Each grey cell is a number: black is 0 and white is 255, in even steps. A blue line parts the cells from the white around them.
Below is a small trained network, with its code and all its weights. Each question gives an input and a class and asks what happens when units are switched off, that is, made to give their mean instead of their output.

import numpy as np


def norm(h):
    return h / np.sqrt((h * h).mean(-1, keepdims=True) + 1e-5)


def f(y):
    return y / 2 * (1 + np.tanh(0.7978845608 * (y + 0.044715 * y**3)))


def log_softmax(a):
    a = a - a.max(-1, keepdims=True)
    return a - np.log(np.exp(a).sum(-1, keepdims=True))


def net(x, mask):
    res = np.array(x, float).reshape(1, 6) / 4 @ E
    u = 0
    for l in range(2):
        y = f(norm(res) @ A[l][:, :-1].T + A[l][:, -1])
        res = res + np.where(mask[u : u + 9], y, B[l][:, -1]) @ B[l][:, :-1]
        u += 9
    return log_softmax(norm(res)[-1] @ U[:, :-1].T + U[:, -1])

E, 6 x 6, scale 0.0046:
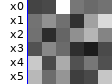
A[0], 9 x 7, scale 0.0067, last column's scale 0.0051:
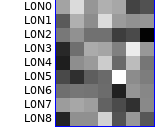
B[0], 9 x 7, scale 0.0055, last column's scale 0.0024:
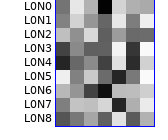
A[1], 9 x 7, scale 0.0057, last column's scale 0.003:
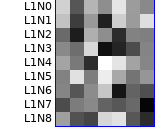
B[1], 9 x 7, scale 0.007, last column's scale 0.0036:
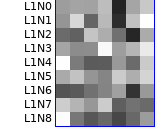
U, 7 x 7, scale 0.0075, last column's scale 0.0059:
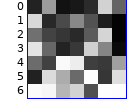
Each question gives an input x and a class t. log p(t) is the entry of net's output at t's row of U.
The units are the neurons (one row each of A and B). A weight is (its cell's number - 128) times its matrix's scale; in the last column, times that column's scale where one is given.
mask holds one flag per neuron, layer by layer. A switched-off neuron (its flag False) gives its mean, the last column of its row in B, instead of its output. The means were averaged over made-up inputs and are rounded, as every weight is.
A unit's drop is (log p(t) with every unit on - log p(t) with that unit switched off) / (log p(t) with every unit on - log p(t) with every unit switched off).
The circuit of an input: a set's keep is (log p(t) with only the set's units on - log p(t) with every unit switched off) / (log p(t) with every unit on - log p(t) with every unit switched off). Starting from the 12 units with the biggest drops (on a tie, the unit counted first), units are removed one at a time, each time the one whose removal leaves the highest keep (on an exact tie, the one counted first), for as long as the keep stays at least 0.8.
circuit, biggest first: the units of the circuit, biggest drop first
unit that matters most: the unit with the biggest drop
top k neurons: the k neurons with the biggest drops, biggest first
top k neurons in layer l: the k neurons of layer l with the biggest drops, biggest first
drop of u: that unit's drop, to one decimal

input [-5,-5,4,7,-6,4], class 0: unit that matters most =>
L0N6
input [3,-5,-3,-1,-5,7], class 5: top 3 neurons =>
[L0N3; L0N4; L0N5]
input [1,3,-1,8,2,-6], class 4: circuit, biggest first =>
[L0N1; L0N0; L1N1; L0N7]
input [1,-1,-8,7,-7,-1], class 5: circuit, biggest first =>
[L1N1; L0N8]
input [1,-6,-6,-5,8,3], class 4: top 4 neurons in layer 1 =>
[L1N6; L1N1; L1N2; L1N4]
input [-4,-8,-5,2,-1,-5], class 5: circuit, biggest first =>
[L1N1; L0N0]
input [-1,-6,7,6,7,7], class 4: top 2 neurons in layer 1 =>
[L1N2; L1N6]
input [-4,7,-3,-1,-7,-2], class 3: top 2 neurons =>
[L1N4; L0N7]
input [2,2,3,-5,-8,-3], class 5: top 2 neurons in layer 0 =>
[L0N4; L0N3]
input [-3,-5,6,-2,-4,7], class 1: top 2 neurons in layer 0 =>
[L0N0; L0N6]
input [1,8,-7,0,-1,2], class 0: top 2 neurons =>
[L0N5; L1N5]
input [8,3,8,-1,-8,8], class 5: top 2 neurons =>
[L0N3; L0N4]
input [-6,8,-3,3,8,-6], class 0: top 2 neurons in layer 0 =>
[L0N5; L0N1]
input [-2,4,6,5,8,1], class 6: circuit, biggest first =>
[L1N1]
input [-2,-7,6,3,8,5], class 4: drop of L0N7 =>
0.1
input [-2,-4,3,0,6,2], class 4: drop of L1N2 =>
0.1
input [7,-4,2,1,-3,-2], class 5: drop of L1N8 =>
0.0
